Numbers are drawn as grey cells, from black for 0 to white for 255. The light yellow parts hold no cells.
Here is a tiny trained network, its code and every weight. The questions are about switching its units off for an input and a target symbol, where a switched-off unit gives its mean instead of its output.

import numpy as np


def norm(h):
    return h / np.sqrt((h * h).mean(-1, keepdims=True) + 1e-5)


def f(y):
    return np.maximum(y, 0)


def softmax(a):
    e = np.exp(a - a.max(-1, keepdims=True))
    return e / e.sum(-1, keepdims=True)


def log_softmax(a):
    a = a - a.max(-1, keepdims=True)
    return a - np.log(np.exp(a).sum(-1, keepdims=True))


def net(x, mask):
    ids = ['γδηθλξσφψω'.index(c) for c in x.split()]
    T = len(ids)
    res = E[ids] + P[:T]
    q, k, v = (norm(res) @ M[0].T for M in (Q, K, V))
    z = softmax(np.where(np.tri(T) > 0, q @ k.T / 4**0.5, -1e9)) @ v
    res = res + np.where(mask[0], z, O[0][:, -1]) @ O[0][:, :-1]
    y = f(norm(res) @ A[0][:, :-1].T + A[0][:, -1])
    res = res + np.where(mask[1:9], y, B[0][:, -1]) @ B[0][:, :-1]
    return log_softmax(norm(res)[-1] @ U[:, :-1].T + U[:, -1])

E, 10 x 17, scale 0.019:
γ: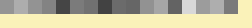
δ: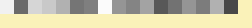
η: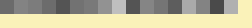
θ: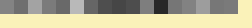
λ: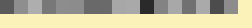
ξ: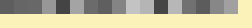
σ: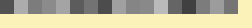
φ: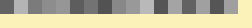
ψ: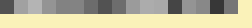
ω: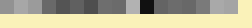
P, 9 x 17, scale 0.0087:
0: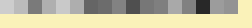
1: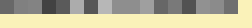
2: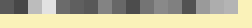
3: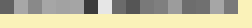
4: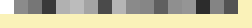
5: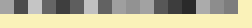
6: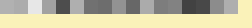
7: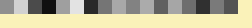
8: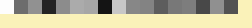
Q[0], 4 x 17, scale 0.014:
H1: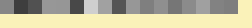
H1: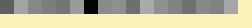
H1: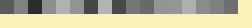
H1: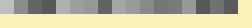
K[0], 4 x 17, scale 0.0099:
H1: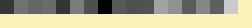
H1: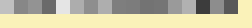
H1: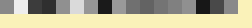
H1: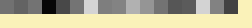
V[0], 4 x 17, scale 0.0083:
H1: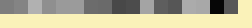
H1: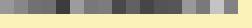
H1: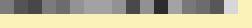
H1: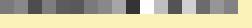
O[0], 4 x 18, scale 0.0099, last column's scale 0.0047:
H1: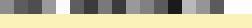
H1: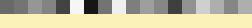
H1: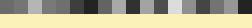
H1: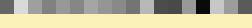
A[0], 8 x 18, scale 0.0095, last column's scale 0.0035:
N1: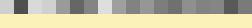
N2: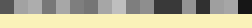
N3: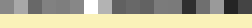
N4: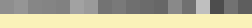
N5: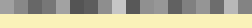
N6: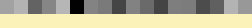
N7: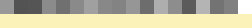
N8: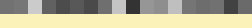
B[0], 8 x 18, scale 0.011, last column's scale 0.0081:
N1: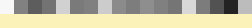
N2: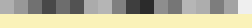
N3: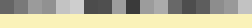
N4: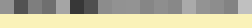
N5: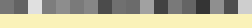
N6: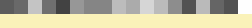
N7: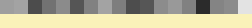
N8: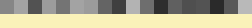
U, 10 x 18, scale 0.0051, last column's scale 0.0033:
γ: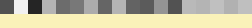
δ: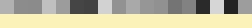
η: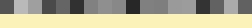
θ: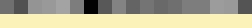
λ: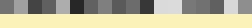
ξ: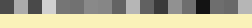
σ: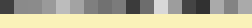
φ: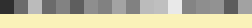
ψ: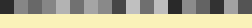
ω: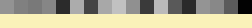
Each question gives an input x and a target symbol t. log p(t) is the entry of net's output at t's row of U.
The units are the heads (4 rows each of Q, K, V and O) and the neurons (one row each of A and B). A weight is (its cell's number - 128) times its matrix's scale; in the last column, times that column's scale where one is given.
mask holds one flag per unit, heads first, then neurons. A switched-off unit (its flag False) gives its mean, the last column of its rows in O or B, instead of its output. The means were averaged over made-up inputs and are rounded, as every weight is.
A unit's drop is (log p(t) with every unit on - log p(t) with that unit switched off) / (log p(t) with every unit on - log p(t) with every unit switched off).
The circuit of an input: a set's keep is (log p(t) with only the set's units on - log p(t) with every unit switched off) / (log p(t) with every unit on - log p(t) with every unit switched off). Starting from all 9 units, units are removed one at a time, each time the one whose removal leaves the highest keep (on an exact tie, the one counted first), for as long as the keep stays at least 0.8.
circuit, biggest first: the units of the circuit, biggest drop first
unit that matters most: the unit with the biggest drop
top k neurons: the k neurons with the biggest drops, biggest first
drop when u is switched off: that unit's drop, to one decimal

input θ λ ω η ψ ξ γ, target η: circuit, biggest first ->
H1, N2
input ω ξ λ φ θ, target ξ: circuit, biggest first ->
H1, N8
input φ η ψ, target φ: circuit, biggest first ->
H1, N6
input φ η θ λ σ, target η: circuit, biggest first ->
H1, N2
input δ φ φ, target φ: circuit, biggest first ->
N6, H1
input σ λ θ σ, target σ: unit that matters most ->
N3
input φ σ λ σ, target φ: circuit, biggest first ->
H1, N6
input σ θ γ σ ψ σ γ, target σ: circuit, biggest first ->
H1, N3
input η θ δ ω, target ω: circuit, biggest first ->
N6, N4
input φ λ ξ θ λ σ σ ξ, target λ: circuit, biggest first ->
H1, N7
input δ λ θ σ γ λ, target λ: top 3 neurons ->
N7, N6, N5
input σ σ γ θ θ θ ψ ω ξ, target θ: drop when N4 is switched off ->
0.0
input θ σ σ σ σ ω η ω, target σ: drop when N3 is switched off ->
0.6
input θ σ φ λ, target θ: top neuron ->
N5
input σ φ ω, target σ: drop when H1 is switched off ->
1.0
